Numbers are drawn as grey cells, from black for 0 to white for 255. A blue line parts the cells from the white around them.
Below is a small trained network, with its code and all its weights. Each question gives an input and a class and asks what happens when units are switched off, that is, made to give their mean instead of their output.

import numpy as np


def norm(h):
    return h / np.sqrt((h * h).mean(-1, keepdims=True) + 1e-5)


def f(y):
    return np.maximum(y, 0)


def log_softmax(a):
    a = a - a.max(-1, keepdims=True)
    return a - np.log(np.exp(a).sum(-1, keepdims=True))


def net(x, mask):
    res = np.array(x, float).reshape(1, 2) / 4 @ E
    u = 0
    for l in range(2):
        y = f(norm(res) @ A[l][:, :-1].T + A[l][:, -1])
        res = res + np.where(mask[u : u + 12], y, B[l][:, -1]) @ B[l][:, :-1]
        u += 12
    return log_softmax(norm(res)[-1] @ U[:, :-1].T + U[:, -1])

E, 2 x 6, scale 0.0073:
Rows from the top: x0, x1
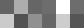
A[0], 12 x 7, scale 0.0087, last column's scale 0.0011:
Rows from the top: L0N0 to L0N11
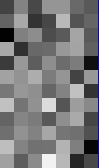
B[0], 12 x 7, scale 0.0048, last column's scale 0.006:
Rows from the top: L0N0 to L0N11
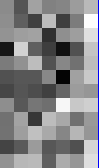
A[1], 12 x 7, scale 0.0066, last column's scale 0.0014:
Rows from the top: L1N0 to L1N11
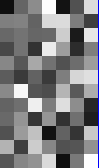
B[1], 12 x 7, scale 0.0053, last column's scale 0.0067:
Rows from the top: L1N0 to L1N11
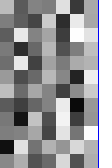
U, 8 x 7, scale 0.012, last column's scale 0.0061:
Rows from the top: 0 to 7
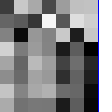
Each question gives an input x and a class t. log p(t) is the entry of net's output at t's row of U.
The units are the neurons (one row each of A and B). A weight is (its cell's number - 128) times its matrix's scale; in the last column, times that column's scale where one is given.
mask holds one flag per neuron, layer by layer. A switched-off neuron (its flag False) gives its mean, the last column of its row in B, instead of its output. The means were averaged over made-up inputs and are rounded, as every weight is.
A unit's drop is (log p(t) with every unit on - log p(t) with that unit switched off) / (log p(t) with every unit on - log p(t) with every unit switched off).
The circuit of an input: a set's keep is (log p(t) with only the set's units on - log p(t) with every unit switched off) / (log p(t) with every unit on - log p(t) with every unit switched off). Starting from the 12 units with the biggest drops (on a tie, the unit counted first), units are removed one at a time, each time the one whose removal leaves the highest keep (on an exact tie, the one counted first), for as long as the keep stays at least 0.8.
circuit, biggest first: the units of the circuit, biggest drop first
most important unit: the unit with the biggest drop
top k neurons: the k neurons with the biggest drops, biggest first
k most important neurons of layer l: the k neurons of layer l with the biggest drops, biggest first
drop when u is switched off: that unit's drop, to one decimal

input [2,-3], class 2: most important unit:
L1N2
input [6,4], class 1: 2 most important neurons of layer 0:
L0N1; L0N2
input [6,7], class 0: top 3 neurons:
L1N2; L0N11; L0N10
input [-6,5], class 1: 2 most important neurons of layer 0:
L0N7; L0N2
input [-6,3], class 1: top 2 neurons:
L0N7; L1N10
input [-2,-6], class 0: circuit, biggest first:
L0N2; L0N1
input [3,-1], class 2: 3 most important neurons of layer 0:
L0N1; L0N7; L0N11
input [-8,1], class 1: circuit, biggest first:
L0N7; L1N10
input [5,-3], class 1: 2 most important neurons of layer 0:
L0N5; L0N3
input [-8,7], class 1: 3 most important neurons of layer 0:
L0N7; L0N2; L0N4
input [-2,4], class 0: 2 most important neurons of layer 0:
L0N1; L0N11
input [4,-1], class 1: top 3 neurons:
L0N3; L0N5; L1N1
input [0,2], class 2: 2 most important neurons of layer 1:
L1N0; L1N2
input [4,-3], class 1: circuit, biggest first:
L0N1
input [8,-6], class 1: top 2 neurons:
L0N1; L0N3
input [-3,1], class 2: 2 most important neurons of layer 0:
L0N1; L0N5
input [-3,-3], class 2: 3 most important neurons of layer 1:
L1N2; L1N5; L1N10
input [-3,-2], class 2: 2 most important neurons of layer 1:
L1N2; L1N5
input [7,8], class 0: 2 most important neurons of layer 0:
L0N11; L0N10
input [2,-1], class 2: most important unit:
L0N7
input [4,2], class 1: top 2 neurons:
L0N1; L1N2
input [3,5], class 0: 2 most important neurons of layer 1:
L1N2; L1N9
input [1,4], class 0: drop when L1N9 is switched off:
-0.1
